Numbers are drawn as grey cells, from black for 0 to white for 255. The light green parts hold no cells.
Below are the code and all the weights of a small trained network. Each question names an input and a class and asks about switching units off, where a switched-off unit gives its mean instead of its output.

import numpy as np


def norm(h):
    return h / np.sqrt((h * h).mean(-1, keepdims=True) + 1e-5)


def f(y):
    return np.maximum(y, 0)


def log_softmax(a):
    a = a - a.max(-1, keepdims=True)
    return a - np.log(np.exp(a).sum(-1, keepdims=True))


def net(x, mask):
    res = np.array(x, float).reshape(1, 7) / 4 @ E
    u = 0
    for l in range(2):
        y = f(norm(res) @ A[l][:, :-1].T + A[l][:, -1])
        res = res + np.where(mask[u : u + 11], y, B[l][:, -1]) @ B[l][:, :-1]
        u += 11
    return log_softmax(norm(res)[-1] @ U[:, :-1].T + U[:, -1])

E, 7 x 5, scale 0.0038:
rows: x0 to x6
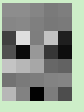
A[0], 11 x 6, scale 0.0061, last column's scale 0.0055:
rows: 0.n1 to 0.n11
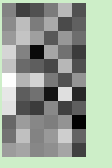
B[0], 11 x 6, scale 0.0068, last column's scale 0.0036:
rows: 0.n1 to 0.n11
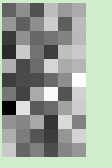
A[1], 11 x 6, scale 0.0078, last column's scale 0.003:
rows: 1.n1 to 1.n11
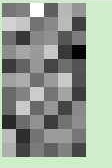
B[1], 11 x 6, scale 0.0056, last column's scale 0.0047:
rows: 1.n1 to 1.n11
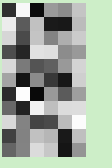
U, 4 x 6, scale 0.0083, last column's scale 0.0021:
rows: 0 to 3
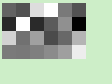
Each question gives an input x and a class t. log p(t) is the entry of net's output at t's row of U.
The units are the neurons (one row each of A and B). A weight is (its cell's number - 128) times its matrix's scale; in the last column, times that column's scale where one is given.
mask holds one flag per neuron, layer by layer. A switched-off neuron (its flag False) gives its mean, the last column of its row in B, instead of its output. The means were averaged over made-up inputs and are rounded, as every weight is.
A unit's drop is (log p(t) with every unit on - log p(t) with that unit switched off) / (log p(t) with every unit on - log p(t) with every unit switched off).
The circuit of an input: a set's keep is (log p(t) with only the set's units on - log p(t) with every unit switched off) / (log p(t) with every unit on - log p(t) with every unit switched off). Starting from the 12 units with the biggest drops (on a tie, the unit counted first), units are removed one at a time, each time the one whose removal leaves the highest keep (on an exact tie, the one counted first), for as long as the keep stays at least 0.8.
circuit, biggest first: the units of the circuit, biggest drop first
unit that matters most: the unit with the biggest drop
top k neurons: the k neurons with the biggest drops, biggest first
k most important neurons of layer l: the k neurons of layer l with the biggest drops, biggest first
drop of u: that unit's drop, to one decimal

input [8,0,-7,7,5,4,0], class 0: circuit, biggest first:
0.n7, 1.n11
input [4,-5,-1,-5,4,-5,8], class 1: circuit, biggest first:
0.n4
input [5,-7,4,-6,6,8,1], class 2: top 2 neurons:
0.n10, 1.n2
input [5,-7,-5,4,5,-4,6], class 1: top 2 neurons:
0.n8, 0.n4
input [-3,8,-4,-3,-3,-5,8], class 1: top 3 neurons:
0.n4, 0.n8, 1.n3
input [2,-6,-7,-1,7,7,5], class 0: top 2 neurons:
0.n7, 0.n5
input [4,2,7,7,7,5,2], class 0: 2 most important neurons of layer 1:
1.n8, 1.n4
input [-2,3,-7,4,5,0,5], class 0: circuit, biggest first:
0.n7, 1.n10
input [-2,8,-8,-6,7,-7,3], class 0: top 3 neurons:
0.n7, 0.n5, 1.n10
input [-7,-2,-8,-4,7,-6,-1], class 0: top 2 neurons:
0.n7, 1.n10
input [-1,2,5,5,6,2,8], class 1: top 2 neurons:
0.n8, 0.n7
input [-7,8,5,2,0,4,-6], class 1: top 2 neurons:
1.n1, 0.n7
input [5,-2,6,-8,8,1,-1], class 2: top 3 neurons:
1.n2, 0.n10, 0.n7
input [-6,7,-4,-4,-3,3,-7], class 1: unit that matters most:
1.n1
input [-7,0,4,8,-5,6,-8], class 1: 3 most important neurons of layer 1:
1.n1, 1.n7, 1.n8
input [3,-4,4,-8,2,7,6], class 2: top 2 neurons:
1.n2, 1.n6
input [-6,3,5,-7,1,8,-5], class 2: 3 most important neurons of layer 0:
0.n10, 0.n7, 0.n8
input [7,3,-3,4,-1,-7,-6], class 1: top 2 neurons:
1.n1, 1.n7
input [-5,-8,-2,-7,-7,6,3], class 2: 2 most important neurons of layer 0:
0.n6, 0.n8
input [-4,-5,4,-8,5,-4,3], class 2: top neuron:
1.n2
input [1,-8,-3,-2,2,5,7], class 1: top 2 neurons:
0.n4, 0.n8
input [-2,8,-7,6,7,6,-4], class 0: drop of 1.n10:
0.2
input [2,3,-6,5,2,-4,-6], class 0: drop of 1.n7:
0.1
